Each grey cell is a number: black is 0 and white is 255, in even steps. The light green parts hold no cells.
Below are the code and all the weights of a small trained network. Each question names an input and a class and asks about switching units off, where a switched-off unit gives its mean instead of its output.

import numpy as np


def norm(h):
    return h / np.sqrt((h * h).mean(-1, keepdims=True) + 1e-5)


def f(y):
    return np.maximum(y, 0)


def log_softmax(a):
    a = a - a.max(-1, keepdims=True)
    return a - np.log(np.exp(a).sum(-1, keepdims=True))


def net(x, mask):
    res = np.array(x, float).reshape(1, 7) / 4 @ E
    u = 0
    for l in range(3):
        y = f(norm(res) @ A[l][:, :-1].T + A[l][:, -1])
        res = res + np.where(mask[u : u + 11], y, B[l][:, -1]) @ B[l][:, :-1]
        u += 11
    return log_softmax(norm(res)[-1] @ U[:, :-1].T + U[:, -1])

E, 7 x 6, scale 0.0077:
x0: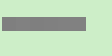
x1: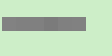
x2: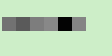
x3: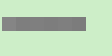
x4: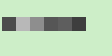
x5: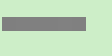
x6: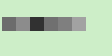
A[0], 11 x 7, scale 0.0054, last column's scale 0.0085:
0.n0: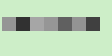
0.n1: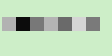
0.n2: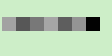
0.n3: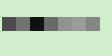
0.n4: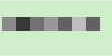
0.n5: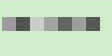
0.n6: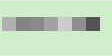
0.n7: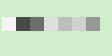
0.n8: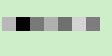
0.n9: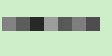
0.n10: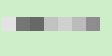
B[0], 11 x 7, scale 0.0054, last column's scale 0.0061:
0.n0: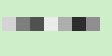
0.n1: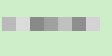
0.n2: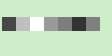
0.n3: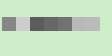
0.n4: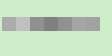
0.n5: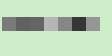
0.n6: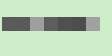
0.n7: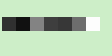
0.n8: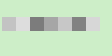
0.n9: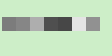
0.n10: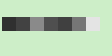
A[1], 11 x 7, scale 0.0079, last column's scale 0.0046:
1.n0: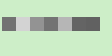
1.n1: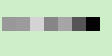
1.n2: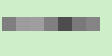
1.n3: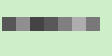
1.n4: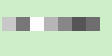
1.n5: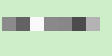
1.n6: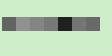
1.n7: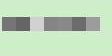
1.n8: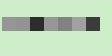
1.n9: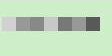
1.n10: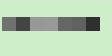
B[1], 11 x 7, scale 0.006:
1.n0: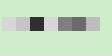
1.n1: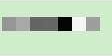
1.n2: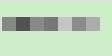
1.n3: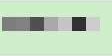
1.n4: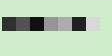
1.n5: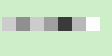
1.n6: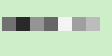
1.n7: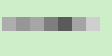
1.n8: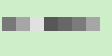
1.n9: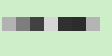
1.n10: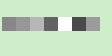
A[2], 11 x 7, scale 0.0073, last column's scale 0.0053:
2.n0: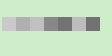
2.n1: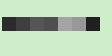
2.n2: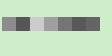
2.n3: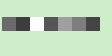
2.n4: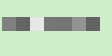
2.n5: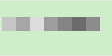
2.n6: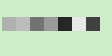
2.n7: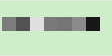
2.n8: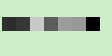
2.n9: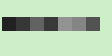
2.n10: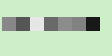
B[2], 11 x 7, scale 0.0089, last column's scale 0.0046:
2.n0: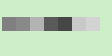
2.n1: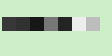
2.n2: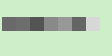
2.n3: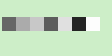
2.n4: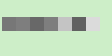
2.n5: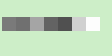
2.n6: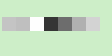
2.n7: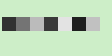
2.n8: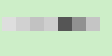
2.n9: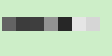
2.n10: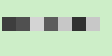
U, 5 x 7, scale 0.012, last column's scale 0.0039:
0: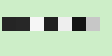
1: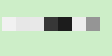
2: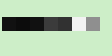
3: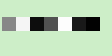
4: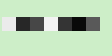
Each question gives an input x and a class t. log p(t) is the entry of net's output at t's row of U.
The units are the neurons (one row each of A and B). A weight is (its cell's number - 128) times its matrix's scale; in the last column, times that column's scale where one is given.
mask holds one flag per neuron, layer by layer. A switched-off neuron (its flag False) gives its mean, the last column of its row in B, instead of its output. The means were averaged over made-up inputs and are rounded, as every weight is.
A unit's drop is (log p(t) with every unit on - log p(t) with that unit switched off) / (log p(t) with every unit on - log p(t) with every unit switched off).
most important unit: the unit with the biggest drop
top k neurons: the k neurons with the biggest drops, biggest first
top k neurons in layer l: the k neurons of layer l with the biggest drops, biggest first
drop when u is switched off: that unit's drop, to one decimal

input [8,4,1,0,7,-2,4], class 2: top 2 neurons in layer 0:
(0.n8 0.n1)
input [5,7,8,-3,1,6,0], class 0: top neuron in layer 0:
(0.n3)
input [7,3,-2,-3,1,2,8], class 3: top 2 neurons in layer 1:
(1.n3 1.n5)
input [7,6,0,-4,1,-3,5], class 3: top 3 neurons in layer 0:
(0.n7 0.n10 0.n3)
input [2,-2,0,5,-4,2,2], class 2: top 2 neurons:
(0.n7 0.n10)
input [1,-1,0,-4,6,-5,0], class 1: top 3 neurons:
(0.n7 1.n4 0.n10)
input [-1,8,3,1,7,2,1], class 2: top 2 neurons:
(1.n5 2.n9)
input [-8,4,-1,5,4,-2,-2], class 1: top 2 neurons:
(0.n7 0.n10)
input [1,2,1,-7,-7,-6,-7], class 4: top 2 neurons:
(0.n8 0.n1)
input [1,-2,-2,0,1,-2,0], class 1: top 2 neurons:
(0.n7 0.n3)
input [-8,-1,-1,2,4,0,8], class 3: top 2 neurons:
(0.n7 0.n10)
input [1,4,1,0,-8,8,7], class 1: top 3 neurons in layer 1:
(1.n4 1.n6 1.n8)
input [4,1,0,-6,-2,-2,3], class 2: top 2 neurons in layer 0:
(0.n7 0.n10)
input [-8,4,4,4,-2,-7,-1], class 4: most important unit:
1.n4
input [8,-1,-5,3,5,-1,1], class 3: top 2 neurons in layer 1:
(1.n5 1.n7)
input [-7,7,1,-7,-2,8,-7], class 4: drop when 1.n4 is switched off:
1.4
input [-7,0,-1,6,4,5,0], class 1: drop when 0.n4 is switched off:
0.0
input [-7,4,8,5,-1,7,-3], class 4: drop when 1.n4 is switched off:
0.1
